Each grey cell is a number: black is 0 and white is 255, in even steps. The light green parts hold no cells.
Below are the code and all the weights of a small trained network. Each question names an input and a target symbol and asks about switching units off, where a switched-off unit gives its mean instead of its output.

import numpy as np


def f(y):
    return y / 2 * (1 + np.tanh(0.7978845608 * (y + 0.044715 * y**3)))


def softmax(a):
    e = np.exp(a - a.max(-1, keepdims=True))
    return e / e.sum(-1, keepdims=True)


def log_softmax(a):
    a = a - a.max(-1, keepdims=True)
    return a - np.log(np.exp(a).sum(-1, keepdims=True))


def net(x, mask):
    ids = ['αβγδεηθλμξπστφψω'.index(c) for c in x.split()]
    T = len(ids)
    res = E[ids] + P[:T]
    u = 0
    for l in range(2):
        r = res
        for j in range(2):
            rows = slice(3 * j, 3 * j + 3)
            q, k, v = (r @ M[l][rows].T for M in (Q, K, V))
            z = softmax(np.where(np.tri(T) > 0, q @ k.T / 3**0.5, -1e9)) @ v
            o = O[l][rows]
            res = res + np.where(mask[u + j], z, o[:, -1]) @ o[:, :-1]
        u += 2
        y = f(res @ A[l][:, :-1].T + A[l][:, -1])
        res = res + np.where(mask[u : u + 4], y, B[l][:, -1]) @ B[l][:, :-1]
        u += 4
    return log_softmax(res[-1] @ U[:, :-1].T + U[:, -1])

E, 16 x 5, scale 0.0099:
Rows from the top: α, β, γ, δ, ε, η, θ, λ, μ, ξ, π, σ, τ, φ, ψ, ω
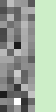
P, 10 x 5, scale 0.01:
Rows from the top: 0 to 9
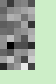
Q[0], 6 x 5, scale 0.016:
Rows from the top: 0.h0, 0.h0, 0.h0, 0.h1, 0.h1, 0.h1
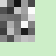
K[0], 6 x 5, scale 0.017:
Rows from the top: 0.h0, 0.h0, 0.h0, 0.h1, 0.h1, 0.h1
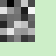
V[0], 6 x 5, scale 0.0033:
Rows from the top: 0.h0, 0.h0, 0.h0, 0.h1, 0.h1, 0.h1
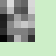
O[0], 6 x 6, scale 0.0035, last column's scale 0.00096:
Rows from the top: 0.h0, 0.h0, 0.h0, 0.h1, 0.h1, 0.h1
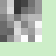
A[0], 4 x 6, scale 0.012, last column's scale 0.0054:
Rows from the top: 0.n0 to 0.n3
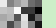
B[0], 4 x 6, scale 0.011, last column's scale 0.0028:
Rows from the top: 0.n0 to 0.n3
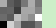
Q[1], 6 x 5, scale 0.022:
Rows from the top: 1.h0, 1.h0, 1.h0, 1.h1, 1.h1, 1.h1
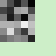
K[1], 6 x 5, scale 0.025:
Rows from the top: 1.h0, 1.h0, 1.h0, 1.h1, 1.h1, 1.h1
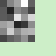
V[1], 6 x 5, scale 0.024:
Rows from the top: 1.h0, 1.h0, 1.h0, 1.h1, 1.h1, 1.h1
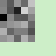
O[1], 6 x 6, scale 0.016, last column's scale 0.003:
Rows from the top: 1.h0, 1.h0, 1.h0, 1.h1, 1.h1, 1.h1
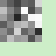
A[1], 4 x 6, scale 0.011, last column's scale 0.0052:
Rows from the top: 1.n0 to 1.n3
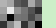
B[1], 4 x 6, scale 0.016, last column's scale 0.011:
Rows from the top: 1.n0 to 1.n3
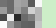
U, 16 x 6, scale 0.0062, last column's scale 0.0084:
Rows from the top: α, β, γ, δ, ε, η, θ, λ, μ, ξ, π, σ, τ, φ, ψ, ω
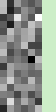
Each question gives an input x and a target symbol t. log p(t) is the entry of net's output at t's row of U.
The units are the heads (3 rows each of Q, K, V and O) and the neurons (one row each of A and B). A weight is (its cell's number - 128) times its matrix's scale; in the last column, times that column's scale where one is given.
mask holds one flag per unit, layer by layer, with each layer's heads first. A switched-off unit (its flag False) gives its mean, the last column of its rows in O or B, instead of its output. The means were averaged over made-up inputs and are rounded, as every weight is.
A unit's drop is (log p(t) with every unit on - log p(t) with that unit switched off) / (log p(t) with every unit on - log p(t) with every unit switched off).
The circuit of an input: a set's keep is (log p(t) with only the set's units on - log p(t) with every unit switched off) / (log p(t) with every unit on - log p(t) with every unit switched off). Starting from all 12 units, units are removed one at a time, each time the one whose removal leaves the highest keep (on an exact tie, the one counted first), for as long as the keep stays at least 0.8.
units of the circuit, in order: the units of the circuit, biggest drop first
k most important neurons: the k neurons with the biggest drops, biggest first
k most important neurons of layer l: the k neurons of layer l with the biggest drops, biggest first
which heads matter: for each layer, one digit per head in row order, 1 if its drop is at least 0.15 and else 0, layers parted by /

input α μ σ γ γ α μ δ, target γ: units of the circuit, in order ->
1.h0
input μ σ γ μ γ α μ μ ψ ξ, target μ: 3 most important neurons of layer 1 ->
1.n3, 1.n2, 1.n1
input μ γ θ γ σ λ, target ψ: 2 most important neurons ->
1.n2, 0.n0
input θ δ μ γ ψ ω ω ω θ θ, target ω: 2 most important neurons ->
1.n2, 0.n3
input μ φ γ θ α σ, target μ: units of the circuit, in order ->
1.h0, 1.n3
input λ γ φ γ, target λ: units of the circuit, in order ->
0.n3, 1.h0, 0.n2, 1.n3
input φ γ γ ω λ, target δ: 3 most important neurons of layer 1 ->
1.n2, 1.n3, 1.n0
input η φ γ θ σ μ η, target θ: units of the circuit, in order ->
0.n2, 1.h0
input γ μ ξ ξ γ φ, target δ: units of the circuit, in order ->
1.h0, 1.n3
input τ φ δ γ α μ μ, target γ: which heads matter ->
00 / 11
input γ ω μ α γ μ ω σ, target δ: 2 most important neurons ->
0.n2, 1.n0
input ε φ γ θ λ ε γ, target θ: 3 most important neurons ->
0.n2, 1.n2, 1.n1
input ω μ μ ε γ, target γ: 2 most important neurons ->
0.n1, 1.n3
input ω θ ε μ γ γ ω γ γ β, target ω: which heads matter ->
00 / 01
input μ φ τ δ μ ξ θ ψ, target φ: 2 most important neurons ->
0.n1, 0.n3
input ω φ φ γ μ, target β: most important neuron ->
0.n2
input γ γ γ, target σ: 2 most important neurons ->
1.n3, 1.n0
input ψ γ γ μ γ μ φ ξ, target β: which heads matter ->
01 / 10
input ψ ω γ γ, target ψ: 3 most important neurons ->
0.n1, 1.n2, 0.n2
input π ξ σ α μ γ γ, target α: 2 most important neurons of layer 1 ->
1.n3, 1.n2
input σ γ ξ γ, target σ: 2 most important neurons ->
0.n2, 1.n2
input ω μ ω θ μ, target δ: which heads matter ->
01 / 11
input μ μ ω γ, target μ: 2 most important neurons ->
0.n2, 1.n3
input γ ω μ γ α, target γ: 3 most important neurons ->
0.n1, 1.n3, 1.n2
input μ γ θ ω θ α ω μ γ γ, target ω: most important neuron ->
1.n2
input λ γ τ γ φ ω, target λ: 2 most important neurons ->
1.n3, 1.n2
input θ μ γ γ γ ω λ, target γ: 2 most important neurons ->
0.n2, 0.n3
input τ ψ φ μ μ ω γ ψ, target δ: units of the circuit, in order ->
1.h0
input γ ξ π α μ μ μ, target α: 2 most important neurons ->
1.n3, 0.n1
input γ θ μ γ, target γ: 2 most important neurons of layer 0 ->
0.n2, 0.n1
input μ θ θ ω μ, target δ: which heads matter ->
11 / 10
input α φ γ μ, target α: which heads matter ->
10 / 11
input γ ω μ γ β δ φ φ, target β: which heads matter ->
00 / 10
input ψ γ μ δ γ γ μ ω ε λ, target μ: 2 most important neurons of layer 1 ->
1.n3, 1.n2
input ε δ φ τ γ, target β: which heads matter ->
00 / 11
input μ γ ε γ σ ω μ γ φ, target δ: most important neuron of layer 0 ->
0.n1
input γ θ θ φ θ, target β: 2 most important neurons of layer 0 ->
0.n2, 0.n0
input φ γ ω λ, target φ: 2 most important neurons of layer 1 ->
1.n2, 1.n1
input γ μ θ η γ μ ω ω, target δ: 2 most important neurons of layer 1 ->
1.n2, 1.n3
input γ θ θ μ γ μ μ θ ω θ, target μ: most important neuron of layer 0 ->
0.n1
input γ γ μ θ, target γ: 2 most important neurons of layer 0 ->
0.n2, 0.n1
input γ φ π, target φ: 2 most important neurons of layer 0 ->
0.n1, 0.n3
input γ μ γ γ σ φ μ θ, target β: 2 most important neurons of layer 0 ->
0.n2, 0.n3
